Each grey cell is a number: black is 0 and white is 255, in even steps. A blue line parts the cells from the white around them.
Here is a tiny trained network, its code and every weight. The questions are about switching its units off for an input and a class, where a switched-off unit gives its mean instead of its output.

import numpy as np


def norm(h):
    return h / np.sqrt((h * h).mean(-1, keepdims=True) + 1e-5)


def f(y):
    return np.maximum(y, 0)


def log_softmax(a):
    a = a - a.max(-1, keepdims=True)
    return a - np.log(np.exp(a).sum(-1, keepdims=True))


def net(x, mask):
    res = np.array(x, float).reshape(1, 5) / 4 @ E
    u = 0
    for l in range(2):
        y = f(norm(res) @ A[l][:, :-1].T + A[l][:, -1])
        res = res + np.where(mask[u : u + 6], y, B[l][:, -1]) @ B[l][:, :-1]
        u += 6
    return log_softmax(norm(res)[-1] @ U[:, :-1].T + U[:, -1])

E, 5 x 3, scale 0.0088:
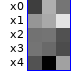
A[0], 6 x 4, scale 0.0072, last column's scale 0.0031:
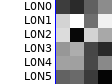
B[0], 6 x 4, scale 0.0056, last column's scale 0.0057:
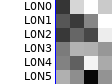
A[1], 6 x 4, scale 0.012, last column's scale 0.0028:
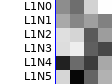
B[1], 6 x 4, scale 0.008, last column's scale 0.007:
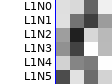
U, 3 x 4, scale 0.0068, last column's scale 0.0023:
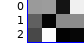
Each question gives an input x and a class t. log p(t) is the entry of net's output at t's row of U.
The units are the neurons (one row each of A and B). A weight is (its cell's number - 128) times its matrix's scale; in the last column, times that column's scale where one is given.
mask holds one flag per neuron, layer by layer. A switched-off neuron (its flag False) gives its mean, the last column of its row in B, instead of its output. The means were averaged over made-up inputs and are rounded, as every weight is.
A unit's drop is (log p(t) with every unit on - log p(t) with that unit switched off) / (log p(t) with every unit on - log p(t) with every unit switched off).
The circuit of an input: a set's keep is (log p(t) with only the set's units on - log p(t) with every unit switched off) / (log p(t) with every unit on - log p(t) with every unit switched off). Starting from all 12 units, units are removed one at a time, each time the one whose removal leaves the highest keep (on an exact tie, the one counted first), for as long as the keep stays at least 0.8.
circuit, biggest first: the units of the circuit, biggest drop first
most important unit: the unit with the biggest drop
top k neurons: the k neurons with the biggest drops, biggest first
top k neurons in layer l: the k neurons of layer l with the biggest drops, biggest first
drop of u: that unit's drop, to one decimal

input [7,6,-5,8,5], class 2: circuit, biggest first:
(L1N2 L1N3)
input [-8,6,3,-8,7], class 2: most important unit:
L1N0
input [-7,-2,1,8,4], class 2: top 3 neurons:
(L1N5 L1N2 L1N3)
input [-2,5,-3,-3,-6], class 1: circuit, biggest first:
(L1N3 L1N2)
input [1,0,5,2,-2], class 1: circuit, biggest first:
(L1N5 L1N0)
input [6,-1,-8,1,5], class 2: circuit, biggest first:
(L1N2 L1N3)
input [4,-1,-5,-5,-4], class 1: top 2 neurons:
(L0N2 L0N0)
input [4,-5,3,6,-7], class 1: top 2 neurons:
(L1N2 L1N5)
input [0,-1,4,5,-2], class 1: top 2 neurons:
(L1N5 L0N2)
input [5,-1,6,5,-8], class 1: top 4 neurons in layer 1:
(L1N3 L1N2 L1N0 L1N5)
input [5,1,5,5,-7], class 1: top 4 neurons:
(L1N3 L1N2 L0N2 L1N0)
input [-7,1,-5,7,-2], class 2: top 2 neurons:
(L1N5 L0N2)
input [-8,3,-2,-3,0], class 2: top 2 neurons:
(L1N5 L0N2)
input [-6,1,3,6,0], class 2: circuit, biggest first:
(L1N5)
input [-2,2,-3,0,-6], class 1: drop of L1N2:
0.2
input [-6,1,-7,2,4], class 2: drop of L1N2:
0.2
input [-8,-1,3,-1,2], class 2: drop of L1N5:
0.8
